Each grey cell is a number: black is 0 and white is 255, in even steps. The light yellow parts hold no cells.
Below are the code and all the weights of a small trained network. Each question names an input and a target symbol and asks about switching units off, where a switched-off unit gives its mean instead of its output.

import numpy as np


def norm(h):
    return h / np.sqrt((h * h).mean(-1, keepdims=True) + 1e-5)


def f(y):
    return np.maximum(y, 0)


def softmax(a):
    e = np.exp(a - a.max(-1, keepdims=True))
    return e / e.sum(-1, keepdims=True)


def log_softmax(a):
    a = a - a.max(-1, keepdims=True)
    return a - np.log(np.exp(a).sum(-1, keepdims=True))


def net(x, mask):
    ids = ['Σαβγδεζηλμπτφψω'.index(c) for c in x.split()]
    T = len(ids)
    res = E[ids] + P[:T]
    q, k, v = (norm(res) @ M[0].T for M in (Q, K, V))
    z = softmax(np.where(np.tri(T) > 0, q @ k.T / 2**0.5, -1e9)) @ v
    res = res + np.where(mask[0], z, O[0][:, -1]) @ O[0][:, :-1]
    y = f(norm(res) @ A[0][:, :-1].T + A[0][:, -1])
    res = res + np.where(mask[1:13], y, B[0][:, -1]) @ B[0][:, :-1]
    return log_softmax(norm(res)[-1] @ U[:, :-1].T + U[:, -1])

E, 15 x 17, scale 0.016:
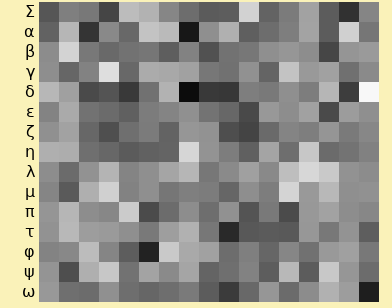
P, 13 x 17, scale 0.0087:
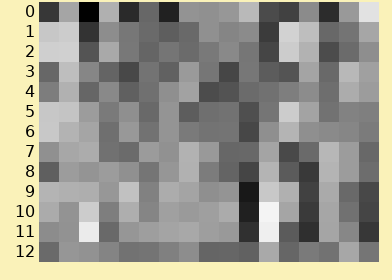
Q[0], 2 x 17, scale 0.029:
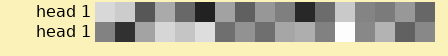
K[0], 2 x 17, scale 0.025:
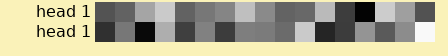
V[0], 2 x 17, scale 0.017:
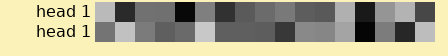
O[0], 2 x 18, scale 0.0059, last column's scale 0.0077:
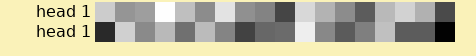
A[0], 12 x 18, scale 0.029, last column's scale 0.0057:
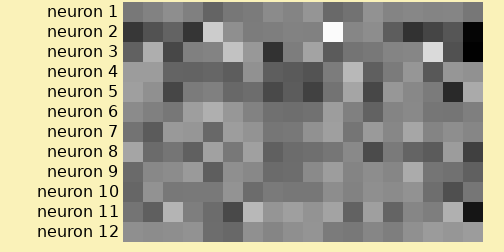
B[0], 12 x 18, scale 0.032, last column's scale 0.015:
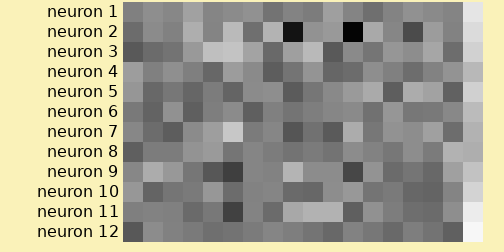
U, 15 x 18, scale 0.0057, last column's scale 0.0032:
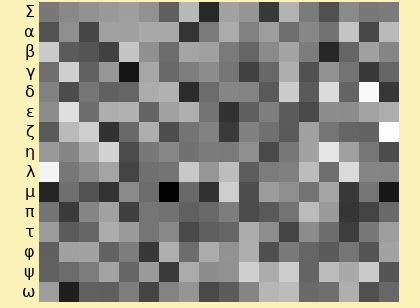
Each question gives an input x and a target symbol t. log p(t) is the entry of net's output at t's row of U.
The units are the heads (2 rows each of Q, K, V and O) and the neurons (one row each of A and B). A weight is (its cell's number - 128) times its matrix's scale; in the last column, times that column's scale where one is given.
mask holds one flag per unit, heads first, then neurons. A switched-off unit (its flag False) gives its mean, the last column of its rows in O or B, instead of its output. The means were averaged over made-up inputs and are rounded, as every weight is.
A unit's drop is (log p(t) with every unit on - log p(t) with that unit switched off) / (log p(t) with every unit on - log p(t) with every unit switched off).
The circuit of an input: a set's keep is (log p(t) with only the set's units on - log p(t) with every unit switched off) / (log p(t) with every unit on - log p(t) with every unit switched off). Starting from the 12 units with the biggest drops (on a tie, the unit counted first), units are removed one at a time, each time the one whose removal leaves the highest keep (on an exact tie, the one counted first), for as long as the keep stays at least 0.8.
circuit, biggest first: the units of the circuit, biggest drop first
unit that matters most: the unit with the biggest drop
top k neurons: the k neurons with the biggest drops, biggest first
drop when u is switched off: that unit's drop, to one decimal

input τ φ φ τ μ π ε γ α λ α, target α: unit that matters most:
neuron 3
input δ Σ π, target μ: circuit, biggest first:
[head 1; neuron 2]
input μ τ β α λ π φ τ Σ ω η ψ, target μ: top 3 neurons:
[neuron 7; neuron 2; neuron 6]
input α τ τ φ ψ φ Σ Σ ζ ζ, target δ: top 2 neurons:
[neuron 9; neuron 4]
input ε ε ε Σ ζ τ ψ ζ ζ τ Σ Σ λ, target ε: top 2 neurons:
[neuron 9; neuron 7]
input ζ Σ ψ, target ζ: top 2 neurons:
[neuron 6; neuron 9]
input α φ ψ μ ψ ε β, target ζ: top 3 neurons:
[neuron 6; neuron 2; neuron 5]
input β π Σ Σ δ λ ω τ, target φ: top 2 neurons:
[neuron 2; neuron 11]
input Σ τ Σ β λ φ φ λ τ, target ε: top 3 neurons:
[neuron 2; neuron 11; neuron 3]
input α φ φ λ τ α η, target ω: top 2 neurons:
[neuron 2; neuron 5]
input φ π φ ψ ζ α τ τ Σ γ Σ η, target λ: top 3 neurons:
[neuron 12; neuron 2; neuron 10]
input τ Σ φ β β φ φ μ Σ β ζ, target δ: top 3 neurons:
[neuron 9; neuron 4; neuron 2]
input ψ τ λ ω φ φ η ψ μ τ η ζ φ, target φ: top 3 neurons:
[neuron 9; neuron 11; neuron 2]
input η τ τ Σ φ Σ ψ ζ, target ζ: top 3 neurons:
[neuron 6; neuron 2; neuron 5]
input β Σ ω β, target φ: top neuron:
[neuron 2]
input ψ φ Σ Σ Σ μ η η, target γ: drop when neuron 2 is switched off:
0.2
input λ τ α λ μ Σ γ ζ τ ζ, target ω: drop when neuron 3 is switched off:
0.1
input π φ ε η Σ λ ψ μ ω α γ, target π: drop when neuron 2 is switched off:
0.7
